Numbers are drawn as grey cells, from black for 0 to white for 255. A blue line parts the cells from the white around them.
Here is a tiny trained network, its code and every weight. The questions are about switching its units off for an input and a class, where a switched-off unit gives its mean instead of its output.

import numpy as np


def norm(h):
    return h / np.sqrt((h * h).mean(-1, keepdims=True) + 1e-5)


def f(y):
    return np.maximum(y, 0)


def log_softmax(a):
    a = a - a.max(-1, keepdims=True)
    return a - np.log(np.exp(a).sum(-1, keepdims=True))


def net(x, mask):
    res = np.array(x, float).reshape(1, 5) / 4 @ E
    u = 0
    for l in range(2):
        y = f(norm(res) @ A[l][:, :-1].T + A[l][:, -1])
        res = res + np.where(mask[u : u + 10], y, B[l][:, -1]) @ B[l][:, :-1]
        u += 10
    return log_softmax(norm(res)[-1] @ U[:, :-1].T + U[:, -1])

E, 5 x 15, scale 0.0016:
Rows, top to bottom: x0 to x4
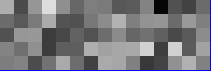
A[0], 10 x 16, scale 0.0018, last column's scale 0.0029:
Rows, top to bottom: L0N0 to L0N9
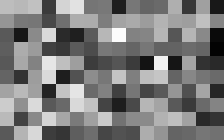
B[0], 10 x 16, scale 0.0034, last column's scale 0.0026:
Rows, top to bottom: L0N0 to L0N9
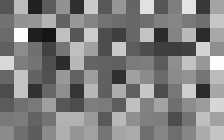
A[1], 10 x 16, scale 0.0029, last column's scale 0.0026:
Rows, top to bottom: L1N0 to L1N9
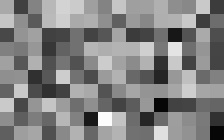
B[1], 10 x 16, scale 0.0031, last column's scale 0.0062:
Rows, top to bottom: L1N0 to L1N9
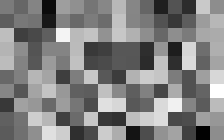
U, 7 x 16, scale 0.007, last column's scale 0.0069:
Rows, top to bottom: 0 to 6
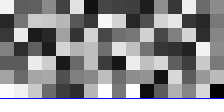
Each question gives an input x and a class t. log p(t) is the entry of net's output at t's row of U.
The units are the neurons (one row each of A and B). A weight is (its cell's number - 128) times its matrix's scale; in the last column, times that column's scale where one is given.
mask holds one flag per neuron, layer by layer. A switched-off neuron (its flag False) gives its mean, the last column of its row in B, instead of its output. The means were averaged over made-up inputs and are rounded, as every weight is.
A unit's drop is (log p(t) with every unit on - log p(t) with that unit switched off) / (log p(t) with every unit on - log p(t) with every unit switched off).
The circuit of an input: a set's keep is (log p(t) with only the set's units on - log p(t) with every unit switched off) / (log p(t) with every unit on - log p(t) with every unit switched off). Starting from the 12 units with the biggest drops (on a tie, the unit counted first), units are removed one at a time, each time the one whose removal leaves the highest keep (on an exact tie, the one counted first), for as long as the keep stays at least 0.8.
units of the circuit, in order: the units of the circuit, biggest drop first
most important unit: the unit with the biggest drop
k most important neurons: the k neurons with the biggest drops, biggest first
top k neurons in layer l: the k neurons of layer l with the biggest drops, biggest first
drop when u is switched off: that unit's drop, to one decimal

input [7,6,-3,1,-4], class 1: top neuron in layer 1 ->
[L1N7]
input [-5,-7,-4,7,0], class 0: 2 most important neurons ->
[L1N3, L0N2]
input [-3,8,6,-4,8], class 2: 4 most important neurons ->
[L0N2, L1N2, L0N9, L0N4]
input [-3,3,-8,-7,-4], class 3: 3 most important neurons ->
[L1N1, L0N8, L1N0]
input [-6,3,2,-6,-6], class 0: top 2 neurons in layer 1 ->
[L1N5, L1N7]
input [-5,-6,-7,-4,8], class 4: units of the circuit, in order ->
[L1N5, L1N8]
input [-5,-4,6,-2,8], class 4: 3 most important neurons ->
[L1N5, L1N8, L1N7]
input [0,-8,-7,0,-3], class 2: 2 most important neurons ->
[L0N0, L0N6]
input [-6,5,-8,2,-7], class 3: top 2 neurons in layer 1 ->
[L1N0, L1N5]
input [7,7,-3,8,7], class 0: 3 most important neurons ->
[L1N4, L1N6, L1N3]
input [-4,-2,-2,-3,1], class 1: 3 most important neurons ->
[L1N6, L1N3, L1N9]
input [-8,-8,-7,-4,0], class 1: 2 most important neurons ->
[L1N6, L1N9]
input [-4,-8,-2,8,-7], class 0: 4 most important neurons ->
[L1N3, L1N5, L0N2, L0N5]
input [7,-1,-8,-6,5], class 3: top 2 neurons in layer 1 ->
[L1N1, L1N0]
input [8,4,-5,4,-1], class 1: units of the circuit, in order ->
[L1N7]
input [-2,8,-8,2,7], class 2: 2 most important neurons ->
[L0N2, L1N2]
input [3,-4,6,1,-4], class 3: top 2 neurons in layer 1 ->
[L1N5, L1N2]
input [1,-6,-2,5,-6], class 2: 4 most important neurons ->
[L0N0, L1N5, L1N8, L1N3]
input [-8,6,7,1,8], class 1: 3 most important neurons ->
[L1N9, L1N6, L1N1]
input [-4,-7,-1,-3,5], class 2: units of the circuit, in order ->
[L0N6]
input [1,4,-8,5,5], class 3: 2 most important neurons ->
[L1N0, L0N8]
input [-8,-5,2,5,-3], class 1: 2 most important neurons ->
[L1N6, L1N9]
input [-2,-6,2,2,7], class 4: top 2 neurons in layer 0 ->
[L0N2, L0N5]
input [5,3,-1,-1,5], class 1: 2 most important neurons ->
[L1N7, L0N9]
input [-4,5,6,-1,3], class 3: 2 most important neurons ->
[L1N2, L0N3]
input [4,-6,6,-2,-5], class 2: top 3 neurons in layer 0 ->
[L0N0, L0N6, L0N7]
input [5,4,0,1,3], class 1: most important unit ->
L1N7
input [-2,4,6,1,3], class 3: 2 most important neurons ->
[L1N2, L0N3]
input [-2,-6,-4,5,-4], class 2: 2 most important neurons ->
[L0N0, L1N5]
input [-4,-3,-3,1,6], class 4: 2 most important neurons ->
[L1N5, L1N8]
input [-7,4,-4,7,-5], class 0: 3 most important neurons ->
[L1N3, L1N7, L1N5]
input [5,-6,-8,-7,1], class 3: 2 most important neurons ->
[L1N1, L0N8]
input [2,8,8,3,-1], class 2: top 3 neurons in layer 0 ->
[L0N2, L0N5, L0N8]
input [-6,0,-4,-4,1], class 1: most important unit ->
L1N9
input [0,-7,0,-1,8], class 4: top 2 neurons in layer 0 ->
[L0N2, L0N5]
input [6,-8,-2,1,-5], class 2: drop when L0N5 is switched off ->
0.0
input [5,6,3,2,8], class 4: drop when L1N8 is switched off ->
0.1
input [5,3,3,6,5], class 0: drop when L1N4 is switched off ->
1.5
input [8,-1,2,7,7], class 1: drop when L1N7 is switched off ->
1.9
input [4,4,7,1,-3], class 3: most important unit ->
L1N2
